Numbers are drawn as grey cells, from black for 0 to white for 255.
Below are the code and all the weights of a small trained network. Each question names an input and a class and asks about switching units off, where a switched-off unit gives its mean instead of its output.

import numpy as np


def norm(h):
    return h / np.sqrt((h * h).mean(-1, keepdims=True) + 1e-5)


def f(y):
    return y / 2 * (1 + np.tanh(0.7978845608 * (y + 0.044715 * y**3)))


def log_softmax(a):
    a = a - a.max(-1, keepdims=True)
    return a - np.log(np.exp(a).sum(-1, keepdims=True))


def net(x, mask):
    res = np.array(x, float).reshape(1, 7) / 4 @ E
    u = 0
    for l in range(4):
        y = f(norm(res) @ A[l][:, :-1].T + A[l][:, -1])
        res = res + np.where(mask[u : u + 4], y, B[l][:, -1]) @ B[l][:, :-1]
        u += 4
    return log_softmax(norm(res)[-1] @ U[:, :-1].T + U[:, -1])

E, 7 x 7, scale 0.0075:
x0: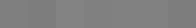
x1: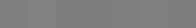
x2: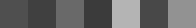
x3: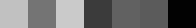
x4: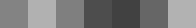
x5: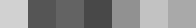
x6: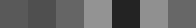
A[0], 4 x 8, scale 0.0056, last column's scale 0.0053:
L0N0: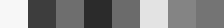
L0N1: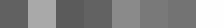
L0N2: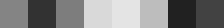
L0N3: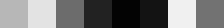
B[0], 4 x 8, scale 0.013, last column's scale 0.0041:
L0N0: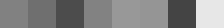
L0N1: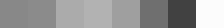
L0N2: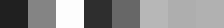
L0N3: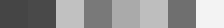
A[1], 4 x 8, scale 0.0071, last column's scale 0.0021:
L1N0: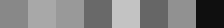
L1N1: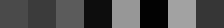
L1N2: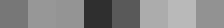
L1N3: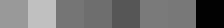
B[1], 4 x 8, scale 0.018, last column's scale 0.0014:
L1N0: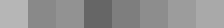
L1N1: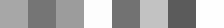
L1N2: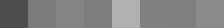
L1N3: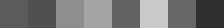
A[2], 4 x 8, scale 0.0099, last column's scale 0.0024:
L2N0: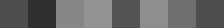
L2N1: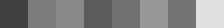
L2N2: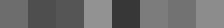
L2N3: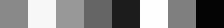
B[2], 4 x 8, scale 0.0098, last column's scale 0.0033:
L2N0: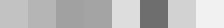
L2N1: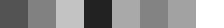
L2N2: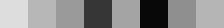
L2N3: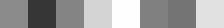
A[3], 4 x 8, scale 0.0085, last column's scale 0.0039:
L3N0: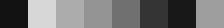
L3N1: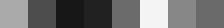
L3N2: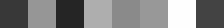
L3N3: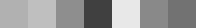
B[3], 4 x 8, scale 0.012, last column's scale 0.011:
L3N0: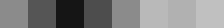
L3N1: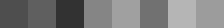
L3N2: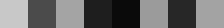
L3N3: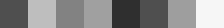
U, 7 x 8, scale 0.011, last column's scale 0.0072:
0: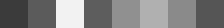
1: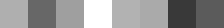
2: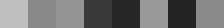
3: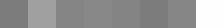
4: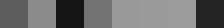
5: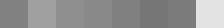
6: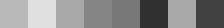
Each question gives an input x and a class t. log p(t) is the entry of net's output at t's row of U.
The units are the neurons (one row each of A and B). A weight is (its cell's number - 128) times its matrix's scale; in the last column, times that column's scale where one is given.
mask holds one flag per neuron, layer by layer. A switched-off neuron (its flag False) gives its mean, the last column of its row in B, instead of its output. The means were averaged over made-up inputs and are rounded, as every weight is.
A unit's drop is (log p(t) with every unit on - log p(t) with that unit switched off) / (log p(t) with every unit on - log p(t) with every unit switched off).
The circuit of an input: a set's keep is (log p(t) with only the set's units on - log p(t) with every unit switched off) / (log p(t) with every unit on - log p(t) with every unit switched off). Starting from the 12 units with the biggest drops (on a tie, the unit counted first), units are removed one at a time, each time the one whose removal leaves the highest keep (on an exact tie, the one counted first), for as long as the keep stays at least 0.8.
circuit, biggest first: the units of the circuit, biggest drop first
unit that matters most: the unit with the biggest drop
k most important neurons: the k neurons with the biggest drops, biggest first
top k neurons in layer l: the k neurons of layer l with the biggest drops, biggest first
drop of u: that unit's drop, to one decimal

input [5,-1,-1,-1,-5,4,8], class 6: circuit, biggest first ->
(L2N0 L2N2)
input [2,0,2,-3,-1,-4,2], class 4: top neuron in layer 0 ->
(L0N3)
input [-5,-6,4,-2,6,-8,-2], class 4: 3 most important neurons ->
(L3N0 L0N2 L0N1)
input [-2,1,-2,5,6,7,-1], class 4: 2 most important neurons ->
(L3N1 L0N0)
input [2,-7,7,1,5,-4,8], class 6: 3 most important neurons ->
(L2N0 L2N2 L0N3)
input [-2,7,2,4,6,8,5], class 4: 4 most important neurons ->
(L0N0 L3N1 L0N2 L3N2)
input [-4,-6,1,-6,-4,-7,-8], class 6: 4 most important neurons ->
(L1N0 L0N3 L0N0 L3N1)
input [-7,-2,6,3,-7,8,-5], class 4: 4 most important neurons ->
(L3N1 L0N0 L0N3 L2N3)
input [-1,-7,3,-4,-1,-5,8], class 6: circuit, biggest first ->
(L2N2 L2N0)
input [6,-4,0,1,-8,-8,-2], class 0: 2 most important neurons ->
(L0N2 L2N1)
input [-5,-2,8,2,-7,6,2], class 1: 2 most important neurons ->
(L1N1 L0N3)
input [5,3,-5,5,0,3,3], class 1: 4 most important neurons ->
(L2N3 L3N2 L2N1 L3N0)
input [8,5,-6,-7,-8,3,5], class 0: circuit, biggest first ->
(L0N2 L2N1)
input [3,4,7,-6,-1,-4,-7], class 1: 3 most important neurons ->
(L1N1 L2N1 L2N2)
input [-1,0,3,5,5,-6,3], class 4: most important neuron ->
(L3N0)
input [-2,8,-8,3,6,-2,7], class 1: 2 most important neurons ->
(L2N3 L0N2)
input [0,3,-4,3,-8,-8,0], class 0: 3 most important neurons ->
(L0N2 L2N1 L0N0)
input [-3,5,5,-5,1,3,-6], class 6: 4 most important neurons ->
(L1N0 L0N1 L3N0 L2N3)
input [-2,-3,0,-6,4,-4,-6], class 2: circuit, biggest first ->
(L3N2 L2N0)
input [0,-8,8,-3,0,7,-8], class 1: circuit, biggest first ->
(L1N1)
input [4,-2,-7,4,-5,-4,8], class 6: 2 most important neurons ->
(L2N0 L2N2)
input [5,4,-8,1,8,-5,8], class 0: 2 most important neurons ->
(L0N3 L2N1)
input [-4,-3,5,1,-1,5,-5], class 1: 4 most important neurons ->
(L1N1 L2N1 L3N0 L2N2)
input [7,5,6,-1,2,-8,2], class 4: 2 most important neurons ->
(L3N0 L0N1)
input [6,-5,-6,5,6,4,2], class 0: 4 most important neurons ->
(L0N3 L1N1 L2N1 L0N1)
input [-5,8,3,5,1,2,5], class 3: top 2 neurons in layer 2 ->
(L2N0 L2N2)
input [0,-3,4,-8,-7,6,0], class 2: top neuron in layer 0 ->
(L0N3)
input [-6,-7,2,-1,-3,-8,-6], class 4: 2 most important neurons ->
(L3N0 L2N0)
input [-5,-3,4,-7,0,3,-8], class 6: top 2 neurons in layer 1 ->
(L1N0 L1N3)
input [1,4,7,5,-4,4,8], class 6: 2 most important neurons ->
(L2N2 L2N0)
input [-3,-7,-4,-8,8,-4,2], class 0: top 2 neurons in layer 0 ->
(L0N3 L0N0)
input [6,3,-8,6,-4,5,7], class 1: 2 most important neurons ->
(L2N3 L3N2)
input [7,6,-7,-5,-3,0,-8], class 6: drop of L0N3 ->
0.3
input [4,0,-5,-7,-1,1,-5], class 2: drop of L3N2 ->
0.8
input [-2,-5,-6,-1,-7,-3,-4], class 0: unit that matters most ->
L0N2
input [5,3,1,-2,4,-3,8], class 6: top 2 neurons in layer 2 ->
(L2N0 L2N2)
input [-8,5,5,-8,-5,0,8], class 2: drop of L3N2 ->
1.2
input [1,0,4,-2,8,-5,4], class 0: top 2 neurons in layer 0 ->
(L0N3 L0N0)
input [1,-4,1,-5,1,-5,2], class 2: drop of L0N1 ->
-0.1
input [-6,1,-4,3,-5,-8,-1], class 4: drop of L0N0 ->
0.0
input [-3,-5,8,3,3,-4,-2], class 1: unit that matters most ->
L1N1
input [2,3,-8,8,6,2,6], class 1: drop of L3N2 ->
0.1
